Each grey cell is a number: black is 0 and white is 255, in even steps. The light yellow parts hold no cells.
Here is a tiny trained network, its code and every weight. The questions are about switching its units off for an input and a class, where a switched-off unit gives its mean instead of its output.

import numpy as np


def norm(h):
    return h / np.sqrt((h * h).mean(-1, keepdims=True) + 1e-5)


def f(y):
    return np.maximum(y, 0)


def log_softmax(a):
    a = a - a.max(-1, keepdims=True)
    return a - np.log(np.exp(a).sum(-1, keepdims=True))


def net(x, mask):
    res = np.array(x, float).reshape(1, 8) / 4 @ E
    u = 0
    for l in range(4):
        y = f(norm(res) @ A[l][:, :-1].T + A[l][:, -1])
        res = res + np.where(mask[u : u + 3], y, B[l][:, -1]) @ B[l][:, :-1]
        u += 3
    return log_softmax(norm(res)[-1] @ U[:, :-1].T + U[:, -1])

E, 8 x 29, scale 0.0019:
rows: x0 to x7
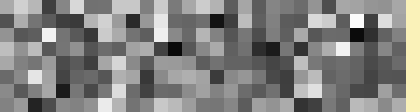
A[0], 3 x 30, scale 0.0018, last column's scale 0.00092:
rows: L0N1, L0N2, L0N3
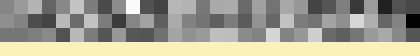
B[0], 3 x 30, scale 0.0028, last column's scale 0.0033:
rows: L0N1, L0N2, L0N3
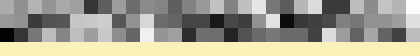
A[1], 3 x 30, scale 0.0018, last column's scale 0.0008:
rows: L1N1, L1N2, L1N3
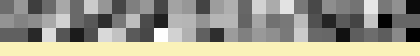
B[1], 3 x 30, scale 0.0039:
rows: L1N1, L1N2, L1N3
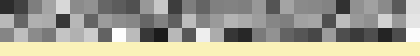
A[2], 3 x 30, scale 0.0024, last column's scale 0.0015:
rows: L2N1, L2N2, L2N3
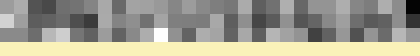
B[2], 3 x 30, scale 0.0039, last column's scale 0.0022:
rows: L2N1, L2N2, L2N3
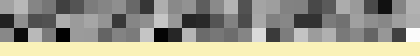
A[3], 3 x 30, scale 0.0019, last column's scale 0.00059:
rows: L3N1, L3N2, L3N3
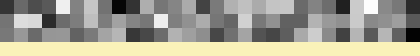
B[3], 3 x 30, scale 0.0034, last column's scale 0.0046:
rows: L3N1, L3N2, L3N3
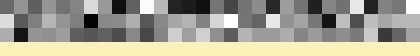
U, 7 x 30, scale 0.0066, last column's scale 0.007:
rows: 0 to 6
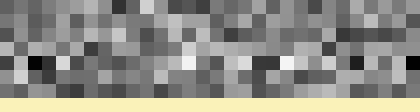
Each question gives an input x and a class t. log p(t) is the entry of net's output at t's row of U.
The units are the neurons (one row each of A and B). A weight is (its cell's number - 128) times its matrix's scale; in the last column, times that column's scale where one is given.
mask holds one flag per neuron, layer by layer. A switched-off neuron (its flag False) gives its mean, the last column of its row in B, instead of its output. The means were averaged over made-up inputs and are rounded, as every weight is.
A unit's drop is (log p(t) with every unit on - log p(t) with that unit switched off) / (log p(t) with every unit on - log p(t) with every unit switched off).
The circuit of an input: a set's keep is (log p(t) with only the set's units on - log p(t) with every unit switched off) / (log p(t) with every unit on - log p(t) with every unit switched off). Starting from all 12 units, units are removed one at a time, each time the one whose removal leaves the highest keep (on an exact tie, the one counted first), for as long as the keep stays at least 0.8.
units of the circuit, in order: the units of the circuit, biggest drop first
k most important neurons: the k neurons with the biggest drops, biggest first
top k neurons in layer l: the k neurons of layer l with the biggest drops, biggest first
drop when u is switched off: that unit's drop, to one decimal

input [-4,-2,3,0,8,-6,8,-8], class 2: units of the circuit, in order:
(L1N3, L2N3)
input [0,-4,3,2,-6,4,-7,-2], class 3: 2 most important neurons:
(L1N2, L0N1)
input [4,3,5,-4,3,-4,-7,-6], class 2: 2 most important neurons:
(L1N3, L3N1)
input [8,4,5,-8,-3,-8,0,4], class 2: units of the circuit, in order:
(L1N3)
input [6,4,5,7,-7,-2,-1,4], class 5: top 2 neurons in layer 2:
(L2N1, L2N2)
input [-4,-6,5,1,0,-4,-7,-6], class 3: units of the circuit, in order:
(L1N2, L3N1)
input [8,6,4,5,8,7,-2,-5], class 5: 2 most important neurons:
(L2N2, L0N1)
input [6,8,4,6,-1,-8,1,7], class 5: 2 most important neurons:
(L2N1, L3N1)
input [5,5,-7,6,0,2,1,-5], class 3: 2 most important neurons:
(L3N2, L3N1)
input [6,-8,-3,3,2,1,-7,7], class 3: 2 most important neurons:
(L0N1, L1N2)
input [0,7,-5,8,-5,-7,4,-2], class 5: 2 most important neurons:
(L1N1, L2N1)
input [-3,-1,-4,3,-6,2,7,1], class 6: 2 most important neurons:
(L1N1, L3N1)
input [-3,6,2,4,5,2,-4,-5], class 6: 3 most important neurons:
(L3N1, L1N3, L0N2)
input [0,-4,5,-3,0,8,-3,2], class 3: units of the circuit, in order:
(L1N2)
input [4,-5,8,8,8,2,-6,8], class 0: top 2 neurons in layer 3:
(L3N2, L3N3)
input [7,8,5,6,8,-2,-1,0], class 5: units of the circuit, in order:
(L2N2, L3N2, L3N1)
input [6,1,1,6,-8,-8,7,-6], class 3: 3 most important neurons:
(L3N1, L1N1, L0N2)
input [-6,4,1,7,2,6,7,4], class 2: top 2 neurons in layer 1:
(L1N3, L1N2)
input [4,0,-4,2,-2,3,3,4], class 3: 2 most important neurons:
(L3N2, L3N1)
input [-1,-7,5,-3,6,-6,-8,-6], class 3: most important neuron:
(L1N2)
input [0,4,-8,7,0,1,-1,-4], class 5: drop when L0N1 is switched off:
0.1
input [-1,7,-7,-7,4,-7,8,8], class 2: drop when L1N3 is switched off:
1.1
